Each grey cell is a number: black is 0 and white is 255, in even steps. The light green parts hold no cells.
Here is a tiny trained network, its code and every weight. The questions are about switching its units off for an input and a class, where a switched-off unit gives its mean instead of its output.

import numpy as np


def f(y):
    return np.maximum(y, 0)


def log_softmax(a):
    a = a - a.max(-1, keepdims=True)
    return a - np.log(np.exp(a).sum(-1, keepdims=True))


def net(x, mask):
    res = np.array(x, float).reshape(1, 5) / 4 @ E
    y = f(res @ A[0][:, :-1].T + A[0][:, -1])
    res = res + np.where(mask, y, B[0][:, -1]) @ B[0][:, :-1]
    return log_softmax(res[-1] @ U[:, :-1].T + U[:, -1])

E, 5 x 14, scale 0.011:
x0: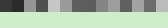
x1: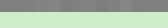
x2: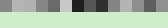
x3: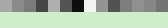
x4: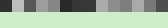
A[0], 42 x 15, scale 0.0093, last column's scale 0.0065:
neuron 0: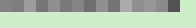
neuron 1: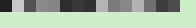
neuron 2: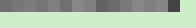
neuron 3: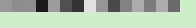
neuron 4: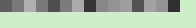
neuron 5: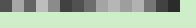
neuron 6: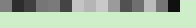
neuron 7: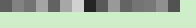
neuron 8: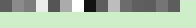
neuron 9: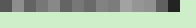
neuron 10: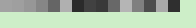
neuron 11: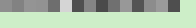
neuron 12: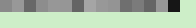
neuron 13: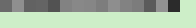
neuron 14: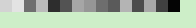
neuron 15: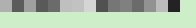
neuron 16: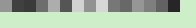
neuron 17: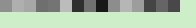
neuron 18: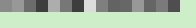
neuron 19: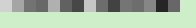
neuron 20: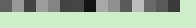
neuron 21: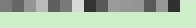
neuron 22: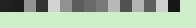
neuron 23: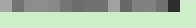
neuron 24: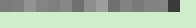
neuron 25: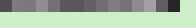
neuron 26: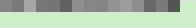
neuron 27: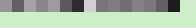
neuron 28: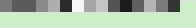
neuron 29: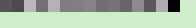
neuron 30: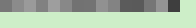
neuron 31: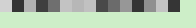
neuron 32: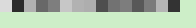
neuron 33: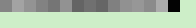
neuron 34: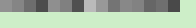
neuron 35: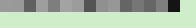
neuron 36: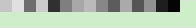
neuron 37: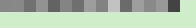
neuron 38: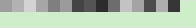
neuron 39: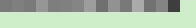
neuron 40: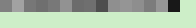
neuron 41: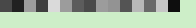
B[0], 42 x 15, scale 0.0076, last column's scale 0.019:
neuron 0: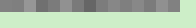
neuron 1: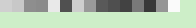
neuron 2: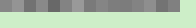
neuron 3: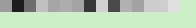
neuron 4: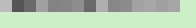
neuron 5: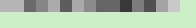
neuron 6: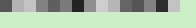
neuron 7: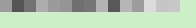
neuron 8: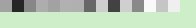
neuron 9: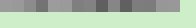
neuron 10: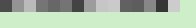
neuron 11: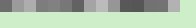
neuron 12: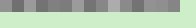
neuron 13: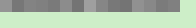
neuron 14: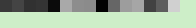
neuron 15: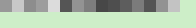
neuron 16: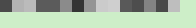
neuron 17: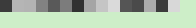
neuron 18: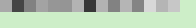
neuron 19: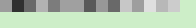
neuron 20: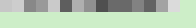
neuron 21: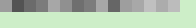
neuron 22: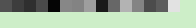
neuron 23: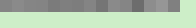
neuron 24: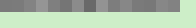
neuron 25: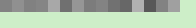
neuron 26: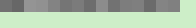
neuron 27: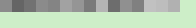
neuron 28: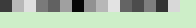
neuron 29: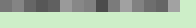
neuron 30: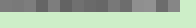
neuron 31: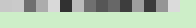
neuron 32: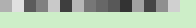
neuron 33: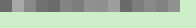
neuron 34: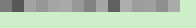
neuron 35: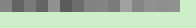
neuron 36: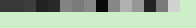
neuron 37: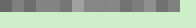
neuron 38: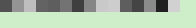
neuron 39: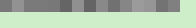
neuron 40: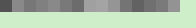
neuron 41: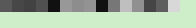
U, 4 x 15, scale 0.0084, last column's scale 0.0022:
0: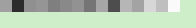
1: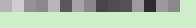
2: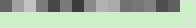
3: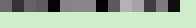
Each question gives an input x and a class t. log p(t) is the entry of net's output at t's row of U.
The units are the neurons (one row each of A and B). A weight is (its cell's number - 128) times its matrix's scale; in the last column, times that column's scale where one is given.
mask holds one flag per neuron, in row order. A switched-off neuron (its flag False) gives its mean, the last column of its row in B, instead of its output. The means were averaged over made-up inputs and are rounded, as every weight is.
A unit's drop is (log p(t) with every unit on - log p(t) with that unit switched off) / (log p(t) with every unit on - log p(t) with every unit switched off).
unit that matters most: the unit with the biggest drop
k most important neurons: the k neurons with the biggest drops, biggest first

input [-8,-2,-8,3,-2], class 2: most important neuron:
neuron 28
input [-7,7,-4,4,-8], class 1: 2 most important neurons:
neuron 31; neuron 32
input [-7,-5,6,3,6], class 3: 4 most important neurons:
neuron 14; neuron 36; neuron 31; neuron 32
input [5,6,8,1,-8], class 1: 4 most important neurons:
neuron 31; neuron 32; neuron 15; neuron 28
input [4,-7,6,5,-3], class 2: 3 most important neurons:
neuron 17; neuron 8; neuron 38
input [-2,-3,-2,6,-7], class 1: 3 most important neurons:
neuron 31; neuron 32; neuron 15
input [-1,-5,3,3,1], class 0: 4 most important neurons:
neuron 28; neuron 6; neuron 16; neuron 19
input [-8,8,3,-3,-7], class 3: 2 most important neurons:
neuron 14; neuron 36
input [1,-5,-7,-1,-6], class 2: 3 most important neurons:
neuron 28; neuron 6; neuron 16
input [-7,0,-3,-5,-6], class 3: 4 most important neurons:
neuron 14; neuron 36; neuron 1; neuron 20
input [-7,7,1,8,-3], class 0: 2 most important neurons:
neuron 3; neuron 19
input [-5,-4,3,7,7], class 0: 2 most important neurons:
neuron 19; neuron 3
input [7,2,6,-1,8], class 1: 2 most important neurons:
neuron 1; neuron 20
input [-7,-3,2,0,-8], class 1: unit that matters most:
neuron 31
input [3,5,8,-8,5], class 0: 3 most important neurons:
neuron 8; neuron 7; neuron 21
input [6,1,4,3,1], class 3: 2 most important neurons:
neuron 22; neuron 41
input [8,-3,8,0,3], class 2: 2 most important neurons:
neuron 17; neuron 38
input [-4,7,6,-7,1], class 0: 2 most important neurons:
neuron 8; neuron 7
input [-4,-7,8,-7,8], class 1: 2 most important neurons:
neuron 1; neuron 20
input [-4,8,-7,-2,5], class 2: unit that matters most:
neuron 28
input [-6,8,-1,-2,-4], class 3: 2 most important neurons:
neuron 14; neuron 36
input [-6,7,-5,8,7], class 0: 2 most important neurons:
neuron 19; neuron 3
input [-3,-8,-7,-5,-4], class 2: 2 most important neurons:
neuron 28; neuron 6
